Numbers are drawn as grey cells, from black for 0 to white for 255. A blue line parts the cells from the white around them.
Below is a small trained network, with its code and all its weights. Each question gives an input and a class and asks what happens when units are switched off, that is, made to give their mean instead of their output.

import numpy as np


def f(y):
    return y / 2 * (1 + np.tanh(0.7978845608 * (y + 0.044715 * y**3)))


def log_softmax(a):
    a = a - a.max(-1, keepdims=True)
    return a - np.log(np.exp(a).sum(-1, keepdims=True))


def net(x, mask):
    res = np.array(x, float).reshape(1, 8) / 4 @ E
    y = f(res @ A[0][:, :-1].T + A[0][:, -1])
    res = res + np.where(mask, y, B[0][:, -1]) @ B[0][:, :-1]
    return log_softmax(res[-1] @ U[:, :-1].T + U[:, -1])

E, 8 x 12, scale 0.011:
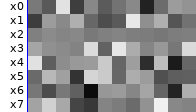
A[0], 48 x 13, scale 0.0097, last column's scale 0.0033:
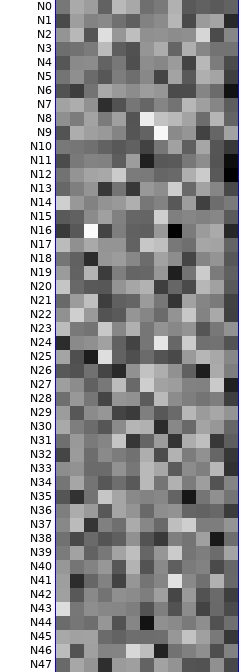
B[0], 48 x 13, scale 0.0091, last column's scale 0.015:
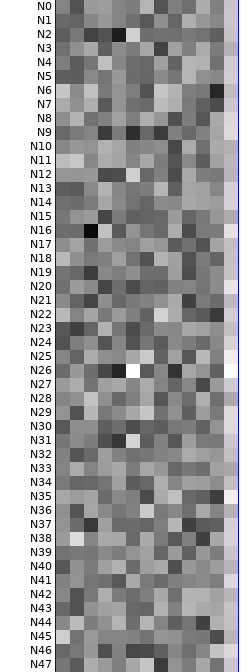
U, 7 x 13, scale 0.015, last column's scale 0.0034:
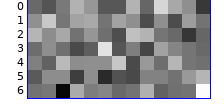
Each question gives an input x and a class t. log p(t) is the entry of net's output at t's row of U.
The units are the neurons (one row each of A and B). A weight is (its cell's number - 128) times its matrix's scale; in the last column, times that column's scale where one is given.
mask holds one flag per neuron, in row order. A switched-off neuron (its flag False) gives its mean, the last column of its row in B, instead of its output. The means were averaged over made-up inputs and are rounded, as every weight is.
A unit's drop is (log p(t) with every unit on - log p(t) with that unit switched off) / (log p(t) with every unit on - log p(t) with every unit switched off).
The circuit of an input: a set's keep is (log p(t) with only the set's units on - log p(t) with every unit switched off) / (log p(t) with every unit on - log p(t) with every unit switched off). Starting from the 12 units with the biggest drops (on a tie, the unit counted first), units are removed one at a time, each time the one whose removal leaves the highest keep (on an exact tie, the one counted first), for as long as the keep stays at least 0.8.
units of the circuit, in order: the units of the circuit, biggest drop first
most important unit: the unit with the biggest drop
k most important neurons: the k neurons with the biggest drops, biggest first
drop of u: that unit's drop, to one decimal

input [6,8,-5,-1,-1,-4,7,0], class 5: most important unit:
N24
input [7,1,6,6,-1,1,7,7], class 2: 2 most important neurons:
[N22 N7]
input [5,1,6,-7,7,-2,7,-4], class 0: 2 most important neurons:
[N43 N42]
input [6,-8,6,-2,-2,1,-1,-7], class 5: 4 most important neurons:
[N20 N46 N30 N22]
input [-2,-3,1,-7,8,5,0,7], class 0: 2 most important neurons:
[N43 N14]
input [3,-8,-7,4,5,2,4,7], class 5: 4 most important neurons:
[N46 N30 N20 N35]
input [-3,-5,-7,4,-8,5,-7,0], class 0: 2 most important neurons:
[N26 N4]
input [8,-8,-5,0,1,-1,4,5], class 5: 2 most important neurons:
[N46 N20]
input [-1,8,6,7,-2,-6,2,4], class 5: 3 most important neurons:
[N24 N9 N3]
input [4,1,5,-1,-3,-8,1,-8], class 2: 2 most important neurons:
[N35 N6]
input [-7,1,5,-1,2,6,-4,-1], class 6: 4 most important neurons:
[N2 N37 N25 N29]
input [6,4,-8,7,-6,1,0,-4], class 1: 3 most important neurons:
[N8 N27 N17]
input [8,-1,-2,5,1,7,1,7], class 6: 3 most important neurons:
[N16 N19 N21]
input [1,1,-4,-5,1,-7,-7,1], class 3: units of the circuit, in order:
[N31]
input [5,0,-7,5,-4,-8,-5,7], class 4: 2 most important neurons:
[N29 N25]
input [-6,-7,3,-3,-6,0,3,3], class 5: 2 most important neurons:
[N30 N20]
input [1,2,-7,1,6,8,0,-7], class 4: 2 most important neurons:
[N47 N0]
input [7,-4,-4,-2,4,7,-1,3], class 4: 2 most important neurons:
[N47 N36]
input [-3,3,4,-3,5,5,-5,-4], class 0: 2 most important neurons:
[N26 N23]
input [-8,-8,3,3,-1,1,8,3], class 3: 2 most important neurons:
[N26 N41]
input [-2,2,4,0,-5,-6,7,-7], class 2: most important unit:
N35
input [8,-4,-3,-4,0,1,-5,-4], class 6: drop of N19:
0.2
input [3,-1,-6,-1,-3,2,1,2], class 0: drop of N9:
0.1
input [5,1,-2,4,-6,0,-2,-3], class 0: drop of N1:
0.0
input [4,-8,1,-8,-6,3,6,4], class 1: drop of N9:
0.1
